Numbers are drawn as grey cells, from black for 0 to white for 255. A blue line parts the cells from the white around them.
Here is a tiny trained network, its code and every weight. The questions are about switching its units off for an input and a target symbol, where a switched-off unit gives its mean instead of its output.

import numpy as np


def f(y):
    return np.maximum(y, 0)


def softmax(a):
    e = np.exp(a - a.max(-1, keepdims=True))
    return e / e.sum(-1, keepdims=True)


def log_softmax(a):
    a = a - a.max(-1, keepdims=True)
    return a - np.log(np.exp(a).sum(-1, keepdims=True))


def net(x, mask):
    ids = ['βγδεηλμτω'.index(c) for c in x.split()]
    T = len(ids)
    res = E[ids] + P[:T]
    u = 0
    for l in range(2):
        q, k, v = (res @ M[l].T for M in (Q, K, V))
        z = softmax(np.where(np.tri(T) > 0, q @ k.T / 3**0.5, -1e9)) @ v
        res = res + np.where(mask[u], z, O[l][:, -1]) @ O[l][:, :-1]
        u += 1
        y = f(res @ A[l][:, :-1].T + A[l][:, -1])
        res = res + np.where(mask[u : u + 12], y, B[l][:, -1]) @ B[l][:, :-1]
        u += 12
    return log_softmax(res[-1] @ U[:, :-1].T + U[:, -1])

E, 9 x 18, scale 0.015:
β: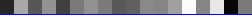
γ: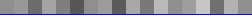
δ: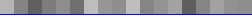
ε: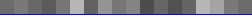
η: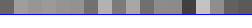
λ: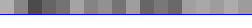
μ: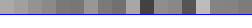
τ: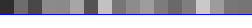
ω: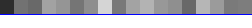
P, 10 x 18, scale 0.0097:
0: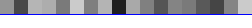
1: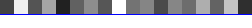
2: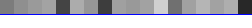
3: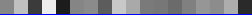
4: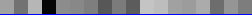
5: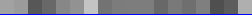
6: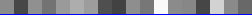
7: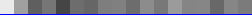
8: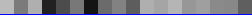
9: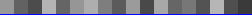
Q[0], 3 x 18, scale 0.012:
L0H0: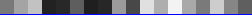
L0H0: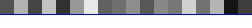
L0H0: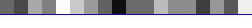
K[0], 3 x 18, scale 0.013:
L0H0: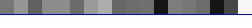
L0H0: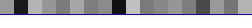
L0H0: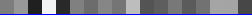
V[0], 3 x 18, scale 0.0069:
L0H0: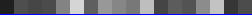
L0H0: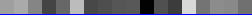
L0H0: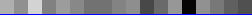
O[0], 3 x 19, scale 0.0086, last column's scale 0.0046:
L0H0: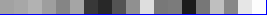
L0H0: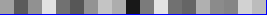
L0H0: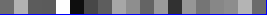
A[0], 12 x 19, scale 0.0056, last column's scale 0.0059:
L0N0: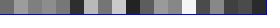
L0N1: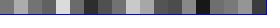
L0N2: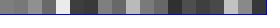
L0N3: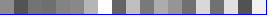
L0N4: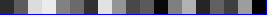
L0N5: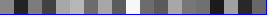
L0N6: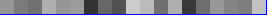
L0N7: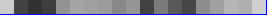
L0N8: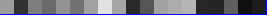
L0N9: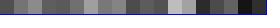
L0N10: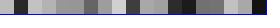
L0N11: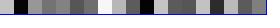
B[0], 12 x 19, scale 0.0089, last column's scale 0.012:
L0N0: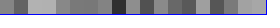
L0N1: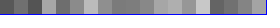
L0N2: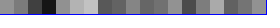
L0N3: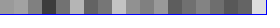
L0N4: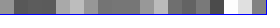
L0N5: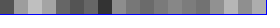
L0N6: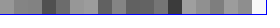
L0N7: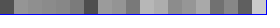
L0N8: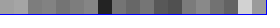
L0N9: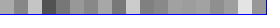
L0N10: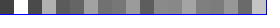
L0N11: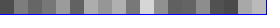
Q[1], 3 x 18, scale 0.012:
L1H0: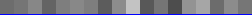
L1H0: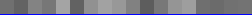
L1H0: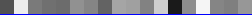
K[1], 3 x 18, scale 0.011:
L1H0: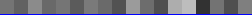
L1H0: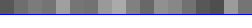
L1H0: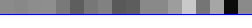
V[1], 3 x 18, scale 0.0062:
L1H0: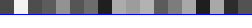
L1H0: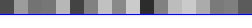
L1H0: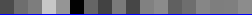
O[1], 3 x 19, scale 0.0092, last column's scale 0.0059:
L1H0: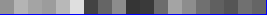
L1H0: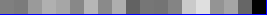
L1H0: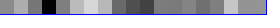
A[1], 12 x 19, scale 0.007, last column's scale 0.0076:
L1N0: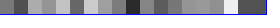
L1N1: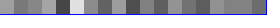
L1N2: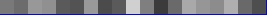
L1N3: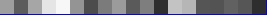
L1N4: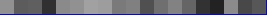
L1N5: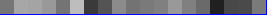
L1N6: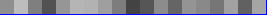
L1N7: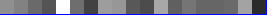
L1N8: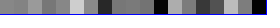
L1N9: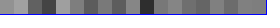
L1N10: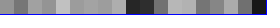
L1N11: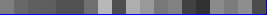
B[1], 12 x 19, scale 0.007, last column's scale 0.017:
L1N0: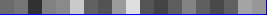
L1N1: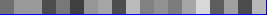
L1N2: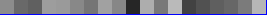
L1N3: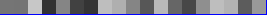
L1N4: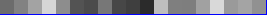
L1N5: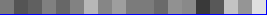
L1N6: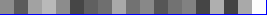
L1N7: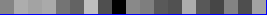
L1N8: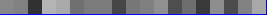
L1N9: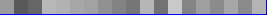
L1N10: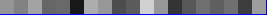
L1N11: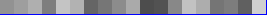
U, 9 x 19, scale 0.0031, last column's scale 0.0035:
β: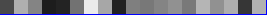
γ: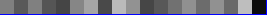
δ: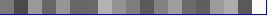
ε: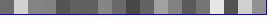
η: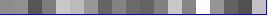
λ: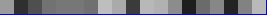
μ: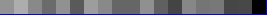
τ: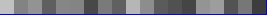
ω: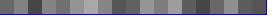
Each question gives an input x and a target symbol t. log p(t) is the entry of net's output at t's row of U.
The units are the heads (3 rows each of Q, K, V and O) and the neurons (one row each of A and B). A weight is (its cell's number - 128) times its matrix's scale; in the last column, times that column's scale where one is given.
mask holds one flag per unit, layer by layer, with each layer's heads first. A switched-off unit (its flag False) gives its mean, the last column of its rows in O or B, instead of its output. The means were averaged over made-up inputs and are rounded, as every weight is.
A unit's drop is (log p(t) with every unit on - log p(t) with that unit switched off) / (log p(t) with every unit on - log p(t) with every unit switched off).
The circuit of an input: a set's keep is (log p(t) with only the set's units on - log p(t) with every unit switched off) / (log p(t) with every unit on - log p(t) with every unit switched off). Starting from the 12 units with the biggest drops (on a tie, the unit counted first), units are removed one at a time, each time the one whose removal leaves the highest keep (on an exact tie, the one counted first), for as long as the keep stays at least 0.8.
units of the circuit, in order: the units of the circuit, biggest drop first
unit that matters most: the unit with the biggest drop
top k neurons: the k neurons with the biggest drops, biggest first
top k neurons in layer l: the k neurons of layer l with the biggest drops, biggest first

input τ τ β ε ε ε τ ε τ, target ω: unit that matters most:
L1H0
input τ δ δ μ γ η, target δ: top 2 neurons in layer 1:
(L1N3 L1N5)
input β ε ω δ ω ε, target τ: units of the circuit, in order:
(L1H0 L0H0)
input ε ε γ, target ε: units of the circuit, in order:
(L0H0 L0N10 L1H0 L1N6)
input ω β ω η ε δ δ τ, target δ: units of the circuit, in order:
(L1H0 L1N3 L0H0 L1N5)
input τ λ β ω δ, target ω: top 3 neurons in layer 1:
(L1N5 L1N7 L1N6)
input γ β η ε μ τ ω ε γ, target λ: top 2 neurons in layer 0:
(L0N9 L0N0)
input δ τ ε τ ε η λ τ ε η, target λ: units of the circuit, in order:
(L0H0 L0N11 L1N11)
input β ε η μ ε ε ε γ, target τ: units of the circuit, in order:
(L1H0 L1N11 L0H0 L0N4)
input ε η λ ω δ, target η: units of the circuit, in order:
(L0H0 L0N1 L1H0)
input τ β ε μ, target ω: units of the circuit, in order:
(L0H0 L1H0 L1N5)
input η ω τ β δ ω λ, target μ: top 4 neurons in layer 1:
(L1N6 L1N10 L1N1 L1N8)
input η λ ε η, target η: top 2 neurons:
(L0N1 L0N2)
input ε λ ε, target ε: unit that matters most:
L0H0
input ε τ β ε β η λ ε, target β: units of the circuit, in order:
(L1N1 L0H0)
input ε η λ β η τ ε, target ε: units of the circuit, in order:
(L1H0 L0H0 L1N4)
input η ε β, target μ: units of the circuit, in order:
(L0H0 L1H0 L1N10)
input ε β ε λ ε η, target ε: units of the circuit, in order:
(L0H0 L1N6 L1H0)
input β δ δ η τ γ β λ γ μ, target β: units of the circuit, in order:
(L0H0 L1N1)
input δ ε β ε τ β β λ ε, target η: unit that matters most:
L1H0
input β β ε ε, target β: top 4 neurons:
(L0N4 L1N1 L1N6 L0N3)
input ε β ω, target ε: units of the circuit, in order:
(L0H0 L1N6 L1H0)
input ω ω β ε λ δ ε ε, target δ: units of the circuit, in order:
(L1H0 L1N3 L0H0)
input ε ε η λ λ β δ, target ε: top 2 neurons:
(L1N4 L0N3)
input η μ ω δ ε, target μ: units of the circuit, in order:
(L0H0 L1N7 L1H0 L1N10)
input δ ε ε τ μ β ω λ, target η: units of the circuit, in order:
(L1H0 L0H0)
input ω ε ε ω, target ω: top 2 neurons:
(L0N5 L1N5)
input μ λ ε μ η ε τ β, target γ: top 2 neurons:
(L0N0 L1N0)
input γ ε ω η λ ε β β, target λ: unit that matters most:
L1N2
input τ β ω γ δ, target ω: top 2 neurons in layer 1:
(L1N5 L1N8)
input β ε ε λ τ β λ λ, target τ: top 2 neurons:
(L0N10 L1N11)
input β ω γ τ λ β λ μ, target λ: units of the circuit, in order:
(L0H0 L0N11)
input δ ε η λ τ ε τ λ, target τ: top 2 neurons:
(L1N11 L0N10)
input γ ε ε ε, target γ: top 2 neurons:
(L0N8 L0N9)
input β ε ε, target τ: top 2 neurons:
(L1N11 L0N4)
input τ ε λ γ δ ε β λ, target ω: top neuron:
(L1N5)
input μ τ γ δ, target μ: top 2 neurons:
(L1N7 L0N11)
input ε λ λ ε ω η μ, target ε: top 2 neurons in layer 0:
(L0N10 L0N3)
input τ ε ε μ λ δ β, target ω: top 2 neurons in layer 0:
(L0N0 L0N9)
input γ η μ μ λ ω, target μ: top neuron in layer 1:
(L1N7)
